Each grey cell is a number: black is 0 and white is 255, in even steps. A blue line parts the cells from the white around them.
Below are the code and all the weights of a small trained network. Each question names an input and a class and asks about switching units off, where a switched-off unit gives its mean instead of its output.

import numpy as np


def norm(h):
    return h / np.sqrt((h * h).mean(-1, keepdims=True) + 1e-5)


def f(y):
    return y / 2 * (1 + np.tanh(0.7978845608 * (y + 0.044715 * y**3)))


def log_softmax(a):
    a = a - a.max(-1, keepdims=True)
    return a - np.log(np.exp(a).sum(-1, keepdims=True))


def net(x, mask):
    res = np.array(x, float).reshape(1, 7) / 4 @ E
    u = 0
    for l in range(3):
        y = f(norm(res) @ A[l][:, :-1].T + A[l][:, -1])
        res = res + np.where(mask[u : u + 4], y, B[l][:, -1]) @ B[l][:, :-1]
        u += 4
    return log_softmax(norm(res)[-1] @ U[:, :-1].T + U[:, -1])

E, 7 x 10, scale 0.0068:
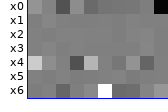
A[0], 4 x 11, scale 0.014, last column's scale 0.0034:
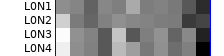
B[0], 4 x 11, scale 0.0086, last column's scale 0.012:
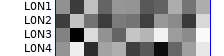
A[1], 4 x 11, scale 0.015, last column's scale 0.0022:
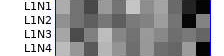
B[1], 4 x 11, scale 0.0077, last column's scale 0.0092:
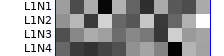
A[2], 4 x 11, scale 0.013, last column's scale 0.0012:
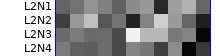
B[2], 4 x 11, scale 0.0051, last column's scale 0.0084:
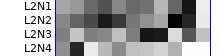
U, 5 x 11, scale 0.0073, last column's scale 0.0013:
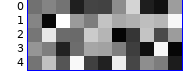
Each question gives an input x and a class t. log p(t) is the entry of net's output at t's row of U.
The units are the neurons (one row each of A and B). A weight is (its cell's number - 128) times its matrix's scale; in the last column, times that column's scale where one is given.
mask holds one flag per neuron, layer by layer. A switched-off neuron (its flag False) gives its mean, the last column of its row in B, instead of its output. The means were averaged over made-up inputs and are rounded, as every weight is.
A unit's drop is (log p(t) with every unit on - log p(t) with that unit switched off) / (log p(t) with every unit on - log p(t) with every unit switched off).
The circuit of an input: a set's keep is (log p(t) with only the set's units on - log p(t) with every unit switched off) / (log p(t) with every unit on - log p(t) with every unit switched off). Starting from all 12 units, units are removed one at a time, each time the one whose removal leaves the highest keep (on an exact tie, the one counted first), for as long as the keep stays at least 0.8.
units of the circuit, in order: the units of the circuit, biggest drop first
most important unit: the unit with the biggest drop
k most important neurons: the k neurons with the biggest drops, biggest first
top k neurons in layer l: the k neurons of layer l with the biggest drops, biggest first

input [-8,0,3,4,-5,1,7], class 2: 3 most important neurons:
(L0N4 L0N3 L2N3)
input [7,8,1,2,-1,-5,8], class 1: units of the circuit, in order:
(L2N4)
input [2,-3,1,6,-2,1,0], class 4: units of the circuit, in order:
(L0N3 L1N2 L0N4)
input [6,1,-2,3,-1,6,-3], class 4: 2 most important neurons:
(L1N2 L0N3)
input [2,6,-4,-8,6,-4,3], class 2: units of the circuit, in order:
(L0N2 L0N4)
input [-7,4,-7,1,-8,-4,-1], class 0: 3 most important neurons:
(L0N3 L1N2 L0N4)
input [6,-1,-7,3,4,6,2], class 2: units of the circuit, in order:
(L0N4 L0N1)
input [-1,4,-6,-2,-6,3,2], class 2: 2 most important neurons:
(L0N4 L1N2)
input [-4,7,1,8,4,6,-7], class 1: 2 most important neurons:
(L0N3 L0N2)
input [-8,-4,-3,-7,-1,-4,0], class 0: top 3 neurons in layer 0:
(L0N3 L0N4 L0N1)
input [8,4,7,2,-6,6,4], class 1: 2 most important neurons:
(L2N4 L0N4)
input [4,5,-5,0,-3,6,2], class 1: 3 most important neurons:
(L2N4 L0N1 L0N4)
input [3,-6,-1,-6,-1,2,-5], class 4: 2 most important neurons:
(L1N2 L0N3)
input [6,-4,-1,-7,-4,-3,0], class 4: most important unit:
L1N2
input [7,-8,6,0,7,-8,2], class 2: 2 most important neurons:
(L0N4 L0N2)
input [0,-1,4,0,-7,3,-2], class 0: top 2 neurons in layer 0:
(L0N2 L0N4)
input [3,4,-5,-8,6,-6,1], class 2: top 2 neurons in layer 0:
(L0N4 L0N2)
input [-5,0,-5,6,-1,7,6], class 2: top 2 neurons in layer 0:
(L0N4 L0N3)
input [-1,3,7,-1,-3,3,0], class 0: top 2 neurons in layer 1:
(L1N4 L1N2)
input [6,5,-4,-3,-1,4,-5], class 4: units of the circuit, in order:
(L1N2)
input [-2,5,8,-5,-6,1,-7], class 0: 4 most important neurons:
(L0N4 L1N2 L0N3 L2N2)
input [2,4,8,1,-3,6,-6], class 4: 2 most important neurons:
(L0N4 L0N3)
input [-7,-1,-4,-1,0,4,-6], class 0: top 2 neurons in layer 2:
(L2N2 L2N4)
